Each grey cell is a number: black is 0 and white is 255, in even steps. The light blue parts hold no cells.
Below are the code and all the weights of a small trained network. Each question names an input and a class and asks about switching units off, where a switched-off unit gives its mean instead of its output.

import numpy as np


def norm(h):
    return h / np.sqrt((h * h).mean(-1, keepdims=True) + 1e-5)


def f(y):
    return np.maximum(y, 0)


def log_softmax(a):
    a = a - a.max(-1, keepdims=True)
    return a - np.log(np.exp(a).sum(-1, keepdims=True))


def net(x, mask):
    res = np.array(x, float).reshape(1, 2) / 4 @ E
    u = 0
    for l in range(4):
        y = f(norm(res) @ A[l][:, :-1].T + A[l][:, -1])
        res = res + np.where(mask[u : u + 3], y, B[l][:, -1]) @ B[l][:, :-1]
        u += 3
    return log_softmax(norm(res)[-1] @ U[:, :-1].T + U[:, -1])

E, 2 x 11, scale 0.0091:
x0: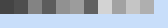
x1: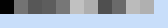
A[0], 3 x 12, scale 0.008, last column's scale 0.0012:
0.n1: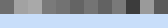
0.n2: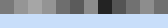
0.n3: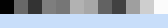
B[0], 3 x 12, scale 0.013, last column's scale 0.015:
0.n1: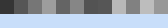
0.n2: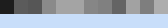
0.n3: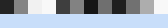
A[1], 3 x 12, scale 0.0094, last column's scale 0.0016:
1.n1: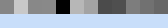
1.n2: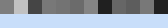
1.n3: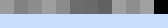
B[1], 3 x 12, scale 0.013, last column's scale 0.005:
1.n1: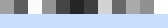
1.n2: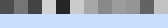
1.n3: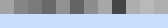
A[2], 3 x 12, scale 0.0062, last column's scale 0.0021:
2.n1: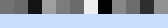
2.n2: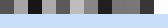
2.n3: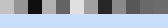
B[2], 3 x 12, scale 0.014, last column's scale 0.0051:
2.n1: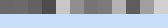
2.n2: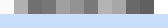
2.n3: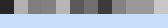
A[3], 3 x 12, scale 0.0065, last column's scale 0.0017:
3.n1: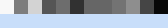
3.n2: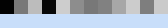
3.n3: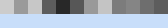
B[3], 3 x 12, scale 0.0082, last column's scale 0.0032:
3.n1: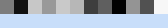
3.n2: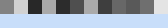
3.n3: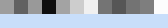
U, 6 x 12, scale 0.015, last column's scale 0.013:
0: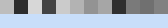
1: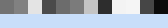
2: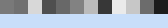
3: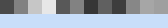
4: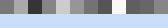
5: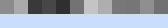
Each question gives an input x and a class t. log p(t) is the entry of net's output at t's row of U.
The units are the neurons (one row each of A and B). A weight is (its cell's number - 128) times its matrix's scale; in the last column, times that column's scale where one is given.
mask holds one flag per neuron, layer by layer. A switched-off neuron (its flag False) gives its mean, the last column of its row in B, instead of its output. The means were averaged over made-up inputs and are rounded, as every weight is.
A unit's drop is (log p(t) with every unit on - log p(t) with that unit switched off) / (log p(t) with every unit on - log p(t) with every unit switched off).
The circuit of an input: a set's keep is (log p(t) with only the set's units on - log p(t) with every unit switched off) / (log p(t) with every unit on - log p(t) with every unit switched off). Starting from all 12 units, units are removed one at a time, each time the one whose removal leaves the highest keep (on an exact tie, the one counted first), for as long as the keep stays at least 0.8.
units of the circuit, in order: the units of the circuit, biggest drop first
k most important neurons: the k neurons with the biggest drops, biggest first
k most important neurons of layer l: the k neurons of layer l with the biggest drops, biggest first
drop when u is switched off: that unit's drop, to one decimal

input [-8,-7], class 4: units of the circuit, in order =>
0.n3
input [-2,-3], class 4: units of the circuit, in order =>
0.n3, 1.n1
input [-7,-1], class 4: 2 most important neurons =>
0.n3, 0.n2
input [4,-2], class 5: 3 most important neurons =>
0.n3, 1.n1, 2.n2
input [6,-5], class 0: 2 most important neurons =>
0.n2, 0.n3
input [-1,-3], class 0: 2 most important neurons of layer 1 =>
1.n3, 1.n2
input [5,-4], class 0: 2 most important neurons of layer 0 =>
0.n2, 0.n3
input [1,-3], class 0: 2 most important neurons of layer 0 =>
0.n2, 0.n3
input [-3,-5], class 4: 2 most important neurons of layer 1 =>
1.n1, 1.n2
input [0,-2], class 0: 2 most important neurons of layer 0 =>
0.n3, 0.n2
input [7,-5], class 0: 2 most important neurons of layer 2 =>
2.n3, 2.n1
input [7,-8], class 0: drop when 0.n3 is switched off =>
0.7
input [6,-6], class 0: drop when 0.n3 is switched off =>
0.9
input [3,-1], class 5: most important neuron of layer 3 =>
3.n2
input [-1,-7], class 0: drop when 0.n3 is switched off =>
0.6
